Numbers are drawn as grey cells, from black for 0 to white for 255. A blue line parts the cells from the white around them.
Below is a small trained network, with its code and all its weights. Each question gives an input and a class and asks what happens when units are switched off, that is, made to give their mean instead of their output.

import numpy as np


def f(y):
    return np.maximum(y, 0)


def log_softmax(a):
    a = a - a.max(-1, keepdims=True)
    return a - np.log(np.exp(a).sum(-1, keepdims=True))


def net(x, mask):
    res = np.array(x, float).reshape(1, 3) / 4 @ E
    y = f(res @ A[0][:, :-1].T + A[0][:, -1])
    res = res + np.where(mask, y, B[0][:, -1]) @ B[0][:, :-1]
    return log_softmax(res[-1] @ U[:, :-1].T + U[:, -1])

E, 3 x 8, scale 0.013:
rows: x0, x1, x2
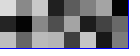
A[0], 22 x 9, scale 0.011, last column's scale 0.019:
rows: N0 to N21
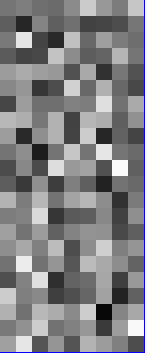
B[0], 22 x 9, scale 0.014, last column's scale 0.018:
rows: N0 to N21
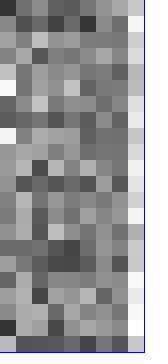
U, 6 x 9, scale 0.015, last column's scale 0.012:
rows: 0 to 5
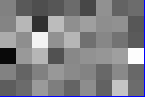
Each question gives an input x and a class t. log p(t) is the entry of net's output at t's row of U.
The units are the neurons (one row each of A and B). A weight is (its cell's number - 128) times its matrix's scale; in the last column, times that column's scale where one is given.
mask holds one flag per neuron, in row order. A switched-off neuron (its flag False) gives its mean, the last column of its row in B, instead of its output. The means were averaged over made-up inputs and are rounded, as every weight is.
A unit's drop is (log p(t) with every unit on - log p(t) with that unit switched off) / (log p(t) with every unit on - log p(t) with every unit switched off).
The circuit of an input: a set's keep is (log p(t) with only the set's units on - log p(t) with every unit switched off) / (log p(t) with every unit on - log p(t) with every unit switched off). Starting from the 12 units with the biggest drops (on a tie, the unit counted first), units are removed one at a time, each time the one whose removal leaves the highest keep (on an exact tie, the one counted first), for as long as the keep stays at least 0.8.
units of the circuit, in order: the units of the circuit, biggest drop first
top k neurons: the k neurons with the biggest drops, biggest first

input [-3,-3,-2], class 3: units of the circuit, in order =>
N18, N8
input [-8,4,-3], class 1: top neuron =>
N10
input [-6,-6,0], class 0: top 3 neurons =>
N16, N21, N18
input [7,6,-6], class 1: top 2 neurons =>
N18, N13
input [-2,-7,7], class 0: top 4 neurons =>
N21, N16, N7, N15
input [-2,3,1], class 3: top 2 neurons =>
N21, N16
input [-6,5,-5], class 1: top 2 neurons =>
N10, N3
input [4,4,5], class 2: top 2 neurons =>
N8, N19
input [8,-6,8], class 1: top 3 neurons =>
N18, N12, N13
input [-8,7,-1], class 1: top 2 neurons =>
N10, N3
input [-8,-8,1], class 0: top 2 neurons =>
N21, N16
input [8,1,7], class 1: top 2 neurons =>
N18, N13
